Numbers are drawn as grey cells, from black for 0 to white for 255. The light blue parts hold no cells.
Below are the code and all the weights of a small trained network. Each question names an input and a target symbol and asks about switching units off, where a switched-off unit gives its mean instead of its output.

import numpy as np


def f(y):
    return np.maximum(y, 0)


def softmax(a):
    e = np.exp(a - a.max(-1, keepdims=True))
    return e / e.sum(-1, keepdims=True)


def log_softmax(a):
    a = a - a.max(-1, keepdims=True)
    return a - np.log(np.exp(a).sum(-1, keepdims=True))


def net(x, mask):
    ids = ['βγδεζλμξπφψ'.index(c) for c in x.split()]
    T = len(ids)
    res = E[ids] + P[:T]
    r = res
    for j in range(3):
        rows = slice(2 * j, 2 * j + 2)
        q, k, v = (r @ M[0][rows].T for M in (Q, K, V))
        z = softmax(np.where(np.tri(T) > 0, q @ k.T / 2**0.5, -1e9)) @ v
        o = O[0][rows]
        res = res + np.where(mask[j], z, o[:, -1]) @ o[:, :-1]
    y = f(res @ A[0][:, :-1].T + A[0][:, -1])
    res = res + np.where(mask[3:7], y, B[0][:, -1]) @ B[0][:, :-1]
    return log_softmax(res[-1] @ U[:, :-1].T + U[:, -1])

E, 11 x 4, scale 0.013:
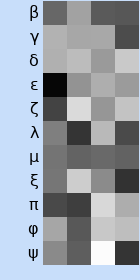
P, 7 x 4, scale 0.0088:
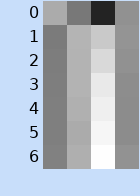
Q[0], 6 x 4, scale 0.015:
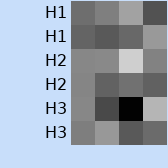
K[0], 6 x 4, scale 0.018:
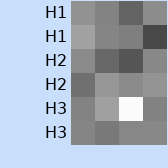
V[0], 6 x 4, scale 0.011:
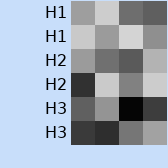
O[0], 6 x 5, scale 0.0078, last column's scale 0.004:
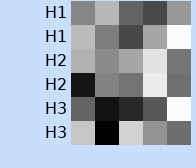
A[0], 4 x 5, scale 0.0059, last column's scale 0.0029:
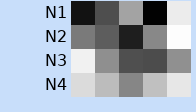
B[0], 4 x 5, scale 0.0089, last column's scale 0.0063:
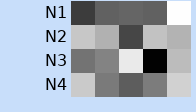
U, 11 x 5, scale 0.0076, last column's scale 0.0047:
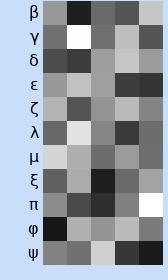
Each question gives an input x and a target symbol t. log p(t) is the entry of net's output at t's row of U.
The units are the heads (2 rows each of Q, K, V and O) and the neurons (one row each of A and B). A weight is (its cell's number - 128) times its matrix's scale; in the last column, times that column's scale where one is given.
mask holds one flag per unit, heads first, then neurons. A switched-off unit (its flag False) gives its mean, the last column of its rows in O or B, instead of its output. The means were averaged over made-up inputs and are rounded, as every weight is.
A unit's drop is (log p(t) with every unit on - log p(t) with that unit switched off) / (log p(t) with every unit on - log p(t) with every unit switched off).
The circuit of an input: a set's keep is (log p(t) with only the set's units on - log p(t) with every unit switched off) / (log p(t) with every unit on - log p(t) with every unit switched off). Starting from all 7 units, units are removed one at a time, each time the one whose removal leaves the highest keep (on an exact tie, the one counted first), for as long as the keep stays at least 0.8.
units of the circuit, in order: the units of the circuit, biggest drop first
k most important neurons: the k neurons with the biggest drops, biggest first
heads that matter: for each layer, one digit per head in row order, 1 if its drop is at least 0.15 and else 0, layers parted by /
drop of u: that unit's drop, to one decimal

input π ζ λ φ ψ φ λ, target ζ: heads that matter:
101
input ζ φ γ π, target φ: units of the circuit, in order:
H2
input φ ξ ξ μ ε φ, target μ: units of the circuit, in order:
H3, N4, H2
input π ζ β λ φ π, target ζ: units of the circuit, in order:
H3, N1, H1
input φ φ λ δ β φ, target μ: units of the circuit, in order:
H3, N4, H1
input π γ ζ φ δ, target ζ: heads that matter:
001
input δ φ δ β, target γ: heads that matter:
011
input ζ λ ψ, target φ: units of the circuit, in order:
H2, N4
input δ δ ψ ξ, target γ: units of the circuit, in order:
H2, H3
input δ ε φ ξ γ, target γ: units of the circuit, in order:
H3, H2
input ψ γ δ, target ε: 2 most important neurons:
N3, N2
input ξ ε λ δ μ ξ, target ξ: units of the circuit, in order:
H3, N1
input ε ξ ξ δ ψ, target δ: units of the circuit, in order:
H2, H3
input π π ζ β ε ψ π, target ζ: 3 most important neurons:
N1, N4, N3
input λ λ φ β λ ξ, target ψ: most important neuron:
N3
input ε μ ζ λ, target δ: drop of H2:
0.5
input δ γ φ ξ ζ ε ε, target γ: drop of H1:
0.2
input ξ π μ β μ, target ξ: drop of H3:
0.7
